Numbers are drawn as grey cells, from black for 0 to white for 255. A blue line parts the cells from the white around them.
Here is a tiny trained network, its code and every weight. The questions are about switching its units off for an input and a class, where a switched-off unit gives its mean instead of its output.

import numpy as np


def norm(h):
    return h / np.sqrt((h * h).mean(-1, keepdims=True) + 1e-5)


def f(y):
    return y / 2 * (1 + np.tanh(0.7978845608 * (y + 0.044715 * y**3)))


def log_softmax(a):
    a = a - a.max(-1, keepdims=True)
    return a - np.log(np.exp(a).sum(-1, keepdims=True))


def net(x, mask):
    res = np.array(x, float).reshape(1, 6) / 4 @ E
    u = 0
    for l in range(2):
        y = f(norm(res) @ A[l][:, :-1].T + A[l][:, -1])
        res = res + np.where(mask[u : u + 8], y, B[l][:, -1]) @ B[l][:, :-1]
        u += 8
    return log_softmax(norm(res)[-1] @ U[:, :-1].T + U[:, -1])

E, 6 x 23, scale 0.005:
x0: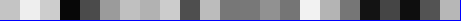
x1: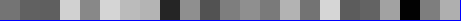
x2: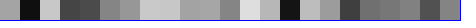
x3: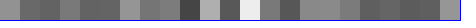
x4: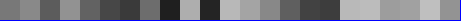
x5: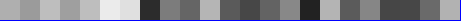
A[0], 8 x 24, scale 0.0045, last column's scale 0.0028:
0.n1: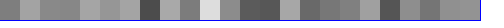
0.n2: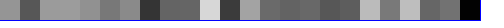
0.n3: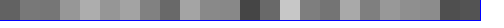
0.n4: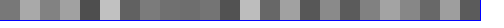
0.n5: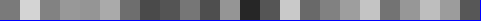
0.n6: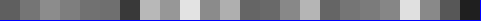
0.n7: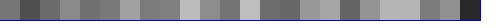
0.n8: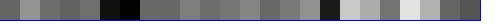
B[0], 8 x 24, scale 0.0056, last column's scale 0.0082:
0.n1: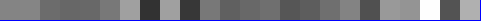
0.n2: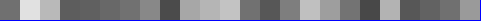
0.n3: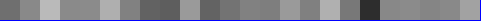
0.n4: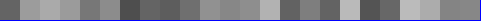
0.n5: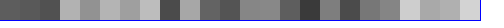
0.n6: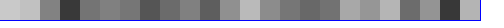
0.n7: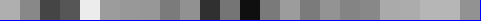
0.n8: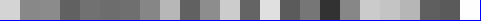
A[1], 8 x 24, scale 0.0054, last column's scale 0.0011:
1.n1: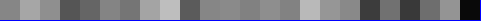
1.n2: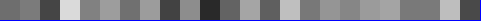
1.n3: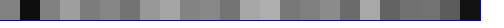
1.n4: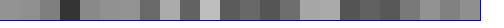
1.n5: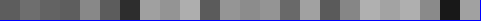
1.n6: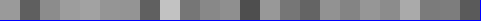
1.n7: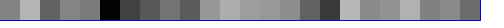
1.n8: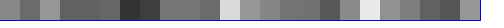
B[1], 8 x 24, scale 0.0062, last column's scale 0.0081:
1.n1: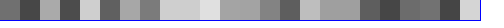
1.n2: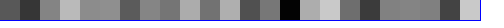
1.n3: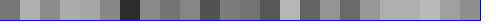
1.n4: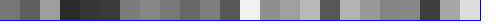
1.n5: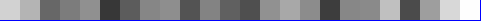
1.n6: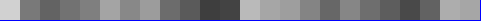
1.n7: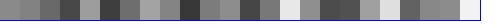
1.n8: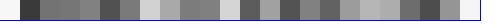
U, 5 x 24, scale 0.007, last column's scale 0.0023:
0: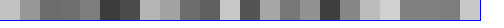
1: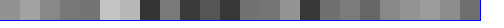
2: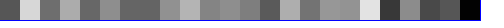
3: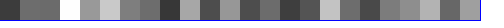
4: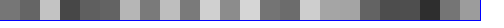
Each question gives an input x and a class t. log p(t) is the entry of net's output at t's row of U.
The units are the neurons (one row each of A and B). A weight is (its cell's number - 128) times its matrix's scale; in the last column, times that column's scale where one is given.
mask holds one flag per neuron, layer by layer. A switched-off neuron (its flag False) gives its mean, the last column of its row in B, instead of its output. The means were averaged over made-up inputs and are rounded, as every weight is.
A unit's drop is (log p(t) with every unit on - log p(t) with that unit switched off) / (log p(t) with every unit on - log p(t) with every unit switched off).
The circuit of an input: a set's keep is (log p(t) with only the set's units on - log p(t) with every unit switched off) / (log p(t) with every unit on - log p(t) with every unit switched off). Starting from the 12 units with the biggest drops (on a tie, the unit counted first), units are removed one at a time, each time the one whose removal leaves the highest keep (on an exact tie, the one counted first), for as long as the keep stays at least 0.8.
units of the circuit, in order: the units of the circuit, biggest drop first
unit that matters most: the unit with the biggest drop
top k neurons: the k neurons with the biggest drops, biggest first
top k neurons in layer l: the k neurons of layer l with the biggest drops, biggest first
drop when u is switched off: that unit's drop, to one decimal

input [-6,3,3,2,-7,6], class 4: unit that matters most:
0.n2
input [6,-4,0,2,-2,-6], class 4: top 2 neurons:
[1.n1 0.n8]
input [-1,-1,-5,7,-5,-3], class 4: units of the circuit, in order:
[0.n8 1.n5 1.n8]
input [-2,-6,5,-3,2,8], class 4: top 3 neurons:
[0.n8 0.n2 1.n5]
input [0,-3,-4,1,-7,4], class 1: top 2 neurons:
[0.n1 1.n1]
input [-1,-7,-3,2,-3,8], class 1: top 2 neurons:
[0.n1 1.n1]
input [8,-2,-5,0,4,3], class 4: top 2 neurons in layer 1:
[1.n4 1.n5]
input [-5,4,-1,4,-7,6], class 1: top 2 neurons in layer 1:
[1.n1 1.n2]
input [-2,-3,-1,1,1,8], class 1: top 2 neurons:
[0.n1 1.n2]
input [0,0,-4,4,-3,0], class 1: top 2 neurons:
[0.n1 1.n1]
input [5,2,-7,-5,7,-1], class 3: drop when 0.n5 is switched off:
0.7
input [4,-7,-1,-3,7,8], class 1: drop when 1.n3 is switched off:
0.0
